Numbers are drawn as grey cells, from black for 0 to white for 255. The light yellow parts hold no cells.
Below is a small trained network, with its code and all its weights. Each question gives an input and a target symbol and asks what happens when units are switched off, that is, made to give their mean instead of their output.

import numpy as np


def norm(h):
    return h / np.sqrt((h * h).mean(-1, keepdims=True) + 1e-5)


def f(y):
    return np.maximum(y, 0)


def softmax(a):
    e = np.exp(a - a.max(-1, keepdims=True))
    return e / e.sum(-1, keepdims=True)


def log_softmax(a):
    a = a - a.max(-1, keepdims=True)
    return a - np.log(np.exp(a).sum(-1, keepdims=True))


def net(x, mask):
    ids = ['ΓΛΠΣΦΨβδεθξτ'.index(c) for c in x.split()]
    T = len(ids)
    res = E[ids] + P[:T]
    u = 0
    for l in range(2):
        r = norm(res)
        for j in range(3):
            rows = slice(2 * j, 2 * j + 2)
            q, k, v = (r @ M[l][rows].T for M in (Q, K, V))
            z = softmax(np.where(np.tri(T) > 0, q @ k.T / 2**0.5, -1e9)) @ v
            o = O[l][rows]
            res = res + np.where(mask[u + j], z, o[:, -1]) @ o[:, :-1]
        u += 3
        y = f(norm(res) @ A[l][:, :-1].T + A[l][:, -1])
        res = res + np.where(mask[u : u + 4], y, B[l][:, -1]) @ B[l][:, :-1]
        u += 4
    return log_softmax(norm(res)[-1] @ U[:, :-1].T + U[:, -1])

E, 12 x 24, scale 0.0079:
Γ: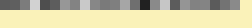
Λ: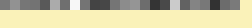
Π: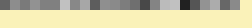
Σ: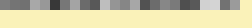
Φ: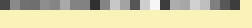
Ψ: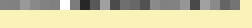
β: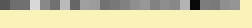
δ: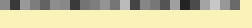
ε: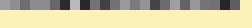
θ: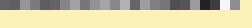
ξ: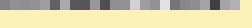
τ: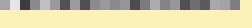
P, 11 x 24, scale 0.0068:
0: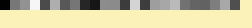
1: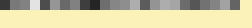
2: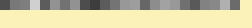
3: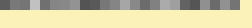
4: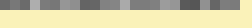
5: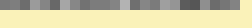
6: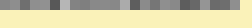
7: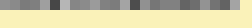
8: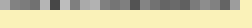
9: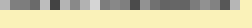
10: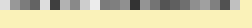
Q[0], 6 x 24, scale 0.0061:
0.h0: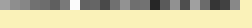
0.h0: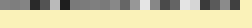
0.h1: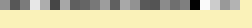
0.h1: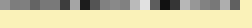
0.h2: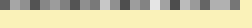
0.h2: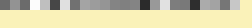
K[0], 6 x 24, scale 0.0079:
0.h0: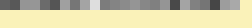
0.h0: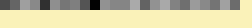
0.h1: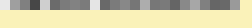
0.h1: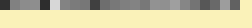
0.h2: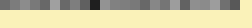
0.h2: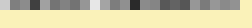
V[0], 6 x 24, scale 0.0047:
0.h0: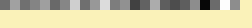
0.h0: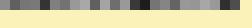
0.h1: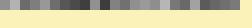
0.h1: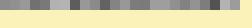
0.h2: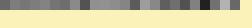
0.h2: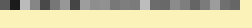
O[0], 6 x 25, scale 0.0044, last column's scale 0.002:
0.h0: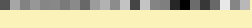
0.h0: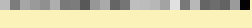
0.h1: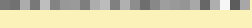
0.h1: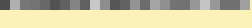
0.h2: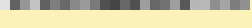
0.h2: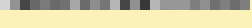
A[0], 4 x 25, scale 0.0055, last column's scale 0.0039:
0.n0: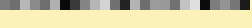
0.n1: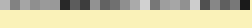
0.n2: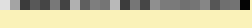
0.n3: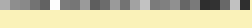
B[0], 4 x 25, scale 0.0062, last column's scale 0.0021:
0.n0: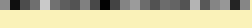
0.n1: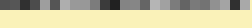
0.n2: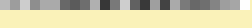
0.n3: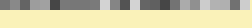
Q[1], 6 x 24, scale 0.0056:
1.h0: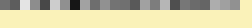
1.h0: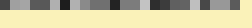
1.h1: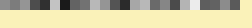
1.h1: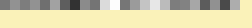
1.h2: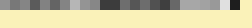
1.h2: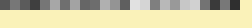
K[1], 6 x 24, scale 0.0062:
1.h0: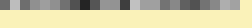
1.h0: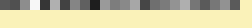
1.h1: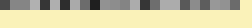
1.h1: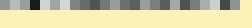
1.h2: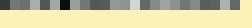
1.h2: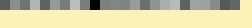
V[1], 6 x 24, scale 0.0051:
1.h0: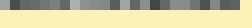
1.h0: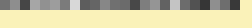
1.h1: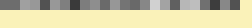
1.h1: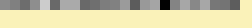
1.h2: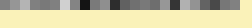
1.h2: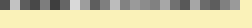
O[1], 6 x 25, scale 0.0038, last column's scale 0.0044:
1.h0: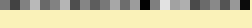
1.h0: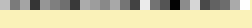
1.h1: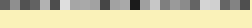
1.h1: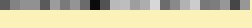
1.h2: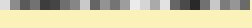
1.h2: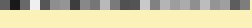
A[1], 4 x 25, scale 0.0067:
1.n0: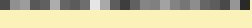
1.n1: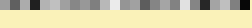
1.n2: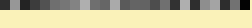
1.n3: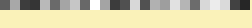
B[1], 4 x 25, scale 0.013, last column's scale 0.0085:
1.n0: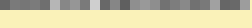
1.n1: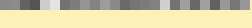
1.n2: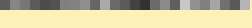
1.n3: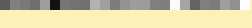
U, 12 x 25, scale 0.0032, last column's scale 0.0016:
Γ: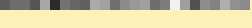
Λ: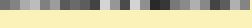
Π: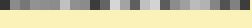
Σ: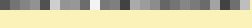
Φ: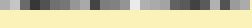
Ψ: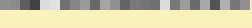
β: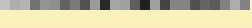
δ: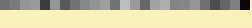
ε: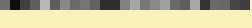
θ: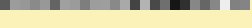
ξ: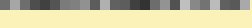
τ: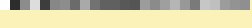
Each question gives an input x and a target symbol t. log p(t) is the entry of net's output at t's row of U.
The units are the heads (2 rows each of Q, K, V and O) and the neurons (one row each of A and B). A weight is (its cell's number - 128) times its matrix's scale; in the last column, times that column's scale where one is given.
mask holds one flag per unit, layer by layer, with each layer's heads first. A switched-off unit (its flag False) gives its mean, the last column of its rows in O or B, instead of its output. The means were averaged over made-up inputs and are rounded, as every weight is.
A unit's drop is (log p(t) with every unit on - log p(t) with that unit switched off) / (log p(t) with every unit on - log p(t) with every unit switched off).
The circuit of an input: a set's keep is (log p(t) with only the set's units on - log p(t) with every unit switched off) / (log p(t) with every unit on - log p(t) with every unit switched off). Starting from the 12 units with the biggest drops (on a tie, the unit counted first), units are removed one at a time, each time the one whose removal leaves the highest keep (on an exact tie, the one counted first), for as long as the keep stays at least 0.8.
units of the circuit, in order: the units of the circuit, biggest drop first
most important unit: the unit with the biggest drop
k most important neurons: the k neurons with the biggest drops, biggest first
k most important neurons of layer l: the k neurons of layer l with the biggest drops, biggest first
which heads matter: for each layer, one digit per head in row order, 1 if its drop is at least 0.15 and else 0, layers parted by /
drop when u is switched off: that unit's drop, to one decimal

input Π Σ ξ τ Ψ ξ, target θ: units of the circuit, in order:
[0.h0, 1.n3]
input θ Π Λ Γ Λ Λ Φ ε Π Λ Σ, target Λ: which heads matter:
000 / 010
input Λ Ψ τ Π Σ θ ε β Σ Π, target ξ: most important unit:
1.n2
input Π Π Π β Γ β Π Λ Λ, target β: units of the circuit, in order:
[0.n2, 1.n3, 0.h2]
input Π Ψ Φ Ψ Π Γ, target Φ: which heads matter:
100 / 001
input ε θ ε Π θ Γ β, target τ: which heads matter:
001 / 000
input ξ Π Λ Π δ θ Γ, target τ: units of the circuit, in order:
[0.h2, 1.n3]
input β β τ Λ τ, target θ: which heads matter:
000 / 000
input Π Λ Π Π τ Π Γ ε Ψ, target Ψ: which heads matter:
010 / 000
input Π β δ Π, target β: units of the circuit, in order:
[0.h2, 0.n2, 1.n3]
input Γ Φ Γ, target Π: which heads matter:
100 / 010
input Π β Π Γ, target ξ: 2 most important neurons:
[1.n2, 1.n3]
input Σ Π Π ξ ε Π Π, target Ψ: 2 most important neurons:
[1.n1, 1.n3]
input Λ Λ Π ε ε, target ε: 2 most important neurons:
[0.n1, 1.n3]
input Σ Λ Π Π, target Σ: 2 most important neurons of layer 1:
[1.n0, 1.n3]
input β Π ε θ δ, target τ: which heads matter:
101 / 000
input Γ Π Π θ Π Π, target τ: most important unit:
0.h2
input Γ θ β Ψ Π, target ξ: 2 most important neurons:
[1.n2, 1.n3]
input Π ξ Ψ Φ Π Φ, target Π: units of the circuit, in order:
[1.n3, 1.h1]
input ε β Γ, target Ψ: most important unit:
0.h1
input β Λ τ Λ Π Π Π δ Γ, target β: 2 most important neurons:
[0.n2, 1.n3]
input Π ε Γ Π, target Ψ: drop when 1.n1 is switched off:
0.3
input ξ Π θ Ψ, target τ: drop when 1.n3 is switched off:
0.2
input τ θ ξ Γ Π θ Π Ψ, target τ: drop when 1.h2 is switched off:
0.1
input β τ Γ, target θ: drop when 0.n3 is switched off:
0.0
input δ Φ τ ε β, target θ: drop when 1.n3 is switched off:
0.2
